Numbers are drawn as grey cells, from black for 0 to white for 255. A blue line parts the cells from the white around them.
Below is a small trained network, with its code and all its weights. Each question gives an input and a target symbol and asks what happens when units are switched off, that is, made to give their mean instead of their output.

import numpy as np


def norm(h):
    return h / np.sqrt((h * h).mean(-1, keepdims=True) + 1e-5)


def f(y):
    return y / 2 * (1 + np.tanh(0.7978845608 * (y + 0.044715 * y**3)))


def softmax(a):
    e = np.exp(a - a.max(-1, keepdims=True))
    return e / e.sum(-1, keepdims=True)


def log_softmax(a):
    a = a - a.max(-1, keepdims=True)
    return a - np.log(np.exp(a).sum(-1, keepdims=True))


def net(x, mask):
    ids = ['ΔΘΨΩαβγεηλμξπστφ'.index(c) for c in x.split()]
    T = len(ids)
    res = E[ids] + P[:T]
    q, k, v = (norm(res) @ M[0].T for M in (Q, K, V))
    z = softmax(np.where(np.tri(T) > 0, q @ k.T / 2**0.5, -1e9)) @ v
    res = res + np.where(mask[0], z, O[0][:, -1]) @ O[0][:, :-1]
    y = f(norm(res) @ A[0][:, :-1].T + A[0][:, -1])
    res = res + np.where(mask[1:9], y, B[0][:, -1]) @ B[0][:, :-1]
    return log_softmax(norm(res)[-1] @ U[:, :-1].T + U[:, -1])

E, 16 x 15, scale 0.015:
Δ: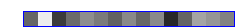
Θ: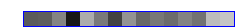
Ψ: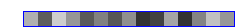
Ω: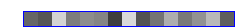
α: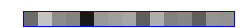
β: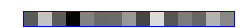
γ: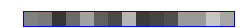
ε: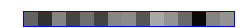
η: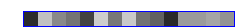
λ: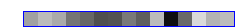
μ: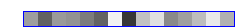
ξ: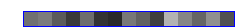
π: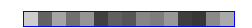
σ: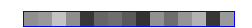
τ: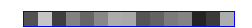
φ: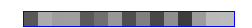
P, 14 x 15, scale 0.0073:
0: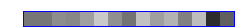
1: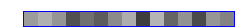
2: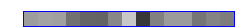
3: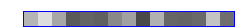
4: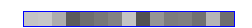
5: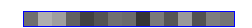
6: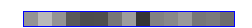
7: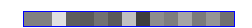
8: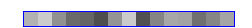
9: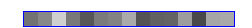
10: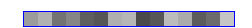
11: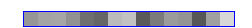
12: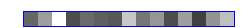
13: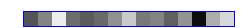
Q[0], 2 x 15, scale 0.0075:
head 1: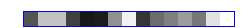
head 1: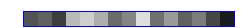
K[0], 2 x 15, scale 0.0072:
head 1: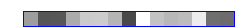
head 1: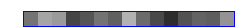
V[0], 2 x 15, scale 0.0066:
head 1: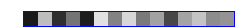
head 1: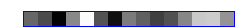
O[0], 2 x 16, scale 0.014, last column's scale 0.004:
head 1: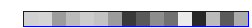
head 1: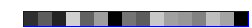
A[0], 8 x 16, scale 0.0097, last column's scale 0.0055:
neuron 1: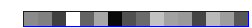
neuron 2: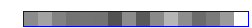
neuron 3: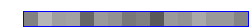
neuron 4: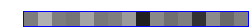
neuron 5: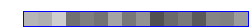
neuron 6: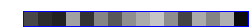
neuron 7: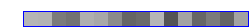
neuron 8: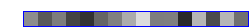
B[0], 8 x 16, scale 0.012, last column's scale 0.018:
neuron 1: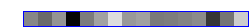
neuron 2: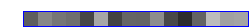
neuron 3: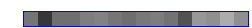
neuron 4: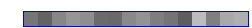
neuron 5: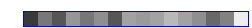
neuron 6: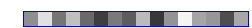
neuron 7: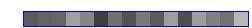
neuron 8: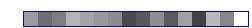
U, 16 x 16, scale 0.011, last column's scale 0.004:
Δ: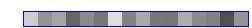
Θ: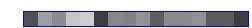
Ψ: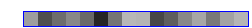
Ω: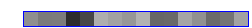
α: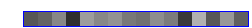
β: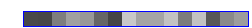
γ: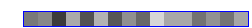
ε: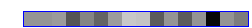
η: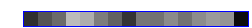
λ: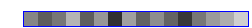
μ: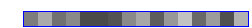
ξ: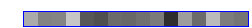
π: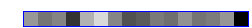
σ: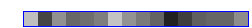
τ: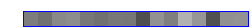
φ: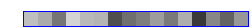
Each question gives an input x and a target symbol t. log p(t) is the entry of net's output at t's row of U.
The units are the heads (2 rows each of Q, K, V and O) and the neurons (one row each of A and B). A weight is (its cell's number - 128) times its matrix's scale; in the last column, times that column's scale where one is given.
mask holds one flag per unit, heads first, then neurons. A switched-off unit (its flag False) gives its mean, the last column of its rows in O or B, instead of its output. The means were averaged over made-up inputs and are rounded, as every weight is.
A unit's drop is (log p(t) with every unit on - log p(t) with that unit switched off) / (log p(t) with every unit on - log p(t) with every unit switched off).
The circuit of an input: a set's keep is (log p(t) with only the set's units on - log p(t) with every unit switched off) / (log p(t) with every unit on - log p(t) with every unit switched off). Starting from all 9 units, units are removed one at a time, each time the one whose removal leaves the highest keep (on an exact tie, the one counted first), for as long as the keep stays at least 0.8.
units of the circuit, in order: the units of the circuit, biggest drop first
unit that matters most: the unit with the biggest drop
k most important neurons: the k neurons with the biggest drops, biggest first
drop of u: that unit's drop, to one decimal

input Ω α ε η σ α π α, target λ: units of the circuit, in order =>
head 1; neuron 2
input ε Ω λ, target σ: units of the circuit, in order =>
head 1; neuron 8
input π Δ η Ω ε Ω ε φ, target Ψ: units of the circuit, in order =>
head 1; neuron 6
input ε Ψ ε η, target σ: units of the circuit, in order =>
head 1; neuron 8
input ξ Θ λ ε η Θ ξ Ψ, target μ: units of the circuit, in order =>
head 1; neuron 6
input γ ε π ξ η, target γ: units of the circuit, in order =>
head 1
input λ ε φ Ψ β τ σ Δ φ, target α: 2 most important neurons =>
neuron 1; neuron 8
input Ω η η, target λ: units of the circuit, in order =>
head 1; neuron 1; neuron 6
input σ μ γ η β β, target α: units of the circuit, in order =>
neuron 6; head 1
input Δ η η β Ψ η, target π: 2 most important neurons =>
neuron 1; neuron 5
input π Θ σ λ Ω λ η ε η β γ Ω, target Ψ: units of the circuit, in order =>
head 1; neuron 6; neuron 8
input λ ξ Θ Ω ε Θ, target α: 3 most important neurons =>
neuron 1; neuron 8; neuron 7
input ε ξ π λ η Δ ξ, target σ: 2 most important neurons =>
neuron 8; neuron 6
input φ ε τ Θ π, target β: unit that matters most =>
neuron 5
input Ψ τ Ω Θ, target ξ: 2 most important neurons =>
neuron 8; neuron 1
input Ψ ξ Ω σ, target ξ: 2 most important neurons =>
neuron 8; neuron 1
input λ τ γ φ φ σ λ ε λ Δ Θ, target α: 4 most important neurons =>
neuron 1; neuron 8; neuron 7; neuron 4
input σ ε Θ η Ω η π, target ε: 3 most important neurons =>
neuron 8; neuron 5; neuron 6
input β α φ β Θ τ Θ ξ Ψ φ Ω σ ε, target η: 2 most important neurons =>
neuron 7; neuron 4
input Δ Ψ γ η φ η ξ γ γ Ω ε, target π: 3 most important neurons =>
neuron 1; neuron 5; neuron 8
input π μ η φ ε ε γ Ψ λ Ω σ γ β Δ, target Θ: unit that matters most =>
neuron 1
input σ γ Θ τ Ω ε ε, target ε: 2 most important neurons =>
neuron 8; neuron 5
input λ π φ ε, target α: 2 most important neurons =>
neuron 1; neuron 8
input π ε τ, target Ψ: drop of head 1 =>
0.8
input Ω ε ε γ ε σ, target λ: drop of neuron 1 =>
0.2
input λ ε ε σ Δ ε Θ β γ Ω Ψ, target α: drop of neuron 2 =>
0.0
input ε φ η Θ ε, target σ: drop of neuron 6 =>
0.1
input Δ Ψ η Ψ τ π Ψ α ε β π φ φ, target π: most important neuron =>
neuron 1
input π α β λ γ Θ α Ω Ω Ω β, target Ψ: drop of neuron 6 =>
0.2
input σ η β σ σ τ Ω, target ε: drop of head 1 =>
0.9
